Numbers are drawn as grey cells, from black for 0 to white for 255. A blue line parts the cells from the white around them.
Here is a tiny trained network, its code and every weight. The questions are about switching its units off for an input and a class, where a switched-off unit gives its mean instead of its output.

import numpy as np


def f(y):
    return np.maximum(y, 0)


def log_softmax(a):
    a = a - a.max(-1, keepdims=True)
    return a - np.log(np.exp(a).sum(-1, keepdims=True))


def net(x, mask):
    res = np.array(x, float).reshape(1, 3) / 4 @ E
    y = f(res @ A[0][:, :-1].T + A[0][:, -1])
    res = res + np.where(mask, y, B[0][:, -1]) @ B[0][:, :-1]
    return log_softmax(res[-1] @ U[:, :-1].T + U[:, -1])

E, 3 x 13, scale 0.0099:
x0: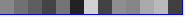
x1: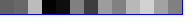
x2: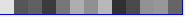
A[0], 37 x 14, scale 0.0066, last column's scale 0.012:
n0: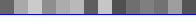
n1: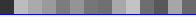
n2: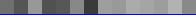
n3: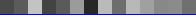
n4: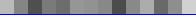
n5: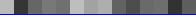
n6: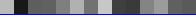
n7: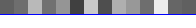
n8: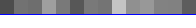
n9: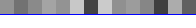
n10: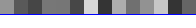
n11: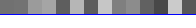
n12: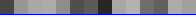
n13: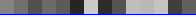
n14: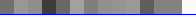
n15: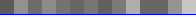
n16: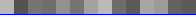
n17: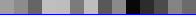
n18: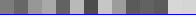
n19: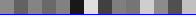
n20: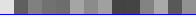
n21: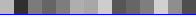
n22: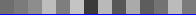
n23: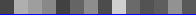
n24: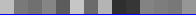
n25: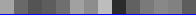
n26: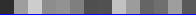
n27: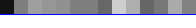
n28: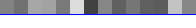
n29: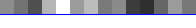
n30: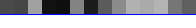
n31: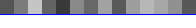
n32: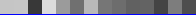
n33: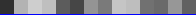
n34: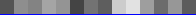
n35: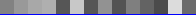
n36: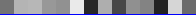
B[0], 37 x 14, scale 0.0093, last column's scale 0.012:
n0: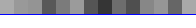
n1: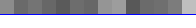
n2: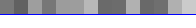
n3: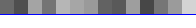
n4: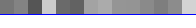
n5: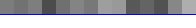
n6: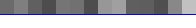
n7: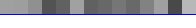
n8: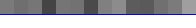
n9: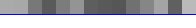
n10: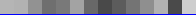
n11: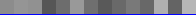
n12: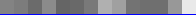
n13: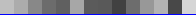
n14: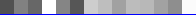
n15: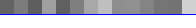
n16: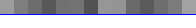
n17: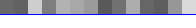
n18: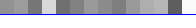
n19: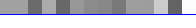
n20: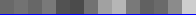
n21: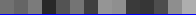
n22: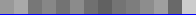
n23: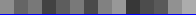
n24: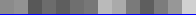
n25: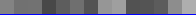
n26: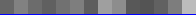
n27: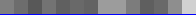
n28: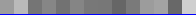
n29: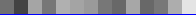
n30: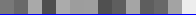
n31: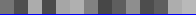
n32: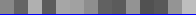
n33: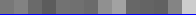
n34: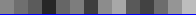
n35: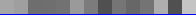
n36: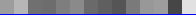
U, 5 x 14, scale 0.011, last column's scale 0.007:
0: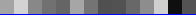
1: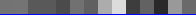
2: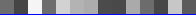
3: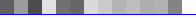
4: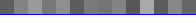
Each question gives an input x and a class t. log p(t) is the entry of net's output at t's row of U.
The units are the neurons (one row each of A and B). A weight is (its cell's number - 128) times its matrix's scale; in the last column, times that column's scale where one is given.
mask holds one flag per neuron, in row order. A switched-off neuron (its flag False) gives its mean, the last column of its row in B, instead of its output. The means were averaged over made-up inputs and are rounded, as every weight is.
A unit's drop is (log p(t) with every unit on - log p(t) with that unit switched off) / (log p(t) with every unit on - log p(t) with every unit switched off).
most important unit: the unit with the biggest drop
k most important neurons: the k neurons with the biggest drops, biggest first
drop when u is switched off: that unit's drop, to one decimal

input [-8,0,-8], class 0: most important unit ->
n36
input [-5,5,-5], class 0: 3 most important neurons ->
(n36; n18; n35)
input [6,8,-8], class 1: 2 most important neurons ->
(n34; n33)
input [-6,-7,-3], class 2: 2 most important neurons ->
(n29; n17)
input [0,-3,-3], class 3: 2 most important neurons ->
(n30; n21)
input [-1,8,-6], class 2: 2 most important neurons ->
(n30; n3)
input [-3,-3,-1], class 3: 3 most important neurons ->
(n13; n10; n30)
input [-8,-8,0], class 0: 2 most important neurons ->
(n36; n35)
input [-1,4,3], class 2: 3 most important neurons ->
(n30; n3; n31)
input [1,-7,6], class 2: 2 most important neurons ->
(n17; n29)
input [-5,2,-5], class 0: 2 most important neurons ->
(n36; n18)
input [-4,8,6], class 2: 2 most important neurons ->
(n3; n30)
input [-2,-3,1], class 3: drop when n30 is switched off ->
0.2
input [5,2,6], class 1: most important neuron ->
(n20)
